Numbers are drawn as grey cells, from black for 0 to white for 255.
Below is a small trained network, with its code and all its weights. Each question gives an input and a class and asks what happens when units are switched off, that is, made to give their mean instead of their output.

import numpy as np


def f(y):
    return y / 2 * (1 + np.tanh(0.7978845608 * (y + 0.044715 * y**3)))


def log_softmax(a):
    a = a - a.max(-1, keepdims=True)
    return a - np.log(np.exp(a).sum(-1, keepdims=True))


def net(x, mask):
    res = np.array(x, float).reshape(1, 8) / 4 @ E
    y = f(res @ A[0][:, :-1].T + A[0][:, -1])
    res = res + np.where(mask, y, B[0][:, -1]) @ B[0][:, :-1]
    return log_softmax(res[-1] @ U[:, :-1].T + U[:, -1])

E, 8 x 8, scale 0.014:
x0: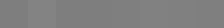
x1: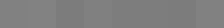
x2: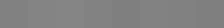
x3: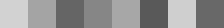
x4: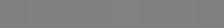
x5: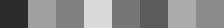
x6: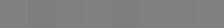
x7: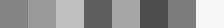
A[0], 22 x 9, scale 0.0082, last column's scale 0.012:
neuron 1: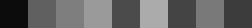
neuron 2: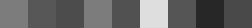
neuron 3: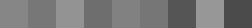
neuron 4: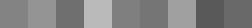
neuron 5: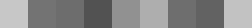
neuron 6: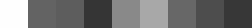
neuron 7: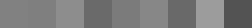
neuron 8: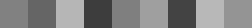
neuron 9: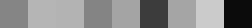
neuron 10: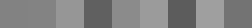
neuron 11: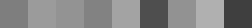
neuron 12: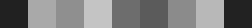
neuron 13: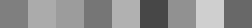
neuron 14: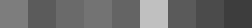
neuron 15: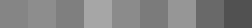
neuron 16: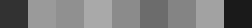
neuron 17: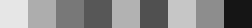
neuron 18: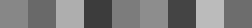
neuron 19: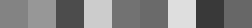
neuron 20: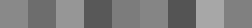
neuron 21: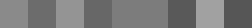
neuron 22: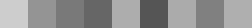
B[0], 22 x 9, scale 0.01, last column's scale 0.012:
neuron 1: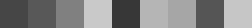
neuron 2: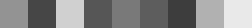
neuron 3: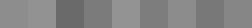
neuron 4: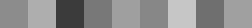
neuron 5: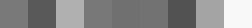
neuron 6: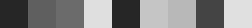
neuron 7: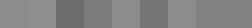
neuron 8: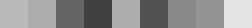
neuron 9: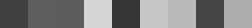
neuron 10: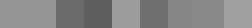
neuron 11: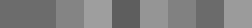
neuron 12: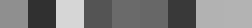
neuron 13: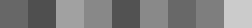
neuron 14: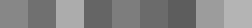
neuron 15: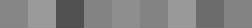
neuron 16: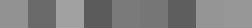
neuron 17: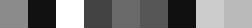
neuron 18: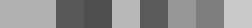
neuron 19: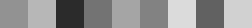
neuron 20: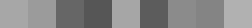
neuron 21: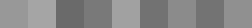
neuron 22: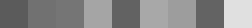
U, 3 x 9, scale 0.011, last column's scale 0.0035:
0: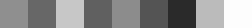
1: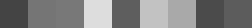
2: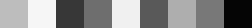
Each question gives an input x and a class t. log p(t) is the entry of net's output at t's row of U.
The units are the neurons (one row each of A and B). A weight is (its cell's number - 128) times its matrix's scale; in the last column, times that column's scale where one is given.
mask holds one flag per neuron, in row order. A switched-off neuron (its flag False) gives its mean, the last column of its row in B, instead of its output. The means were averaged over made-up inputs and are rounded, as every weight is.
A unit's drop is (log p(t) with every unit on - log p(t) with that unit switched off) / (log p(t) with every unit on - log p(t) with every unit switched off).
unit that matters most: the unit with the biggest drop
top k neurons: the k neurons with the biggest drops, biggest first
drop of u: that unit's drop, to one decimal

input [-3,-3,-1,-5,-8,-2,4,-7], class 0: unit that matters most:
neuron 2
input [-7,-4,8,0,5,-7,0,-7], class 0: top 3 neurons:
neuron 2; neuron 5; neuron 14
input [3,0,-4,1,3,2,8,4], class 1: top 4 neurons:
neuron 2; neuron 17; neuron 5; neuron 9
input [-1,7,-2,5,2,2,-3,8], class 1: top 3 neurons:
neuron 9; neuron 22; neuron 2
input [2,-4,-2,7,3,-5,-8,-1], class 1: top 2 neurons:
neuron 6; neuron 22
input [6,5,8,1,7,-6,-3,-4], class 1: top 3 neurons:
neuron 6; neuron 17; neuron 12
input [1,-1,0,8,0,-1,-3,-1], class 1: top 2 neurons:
neuron 22; neuron 2
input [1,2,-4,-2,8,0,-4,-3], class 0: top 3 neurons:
neuron 6; neuron 22; neuron 9
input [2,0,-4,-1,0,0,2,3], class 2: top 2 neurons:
neuron 17; neuron 2
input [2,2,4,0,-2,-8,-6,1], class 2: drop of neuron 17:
0.2
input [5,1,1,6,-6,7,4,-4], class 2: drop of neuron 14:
0.0
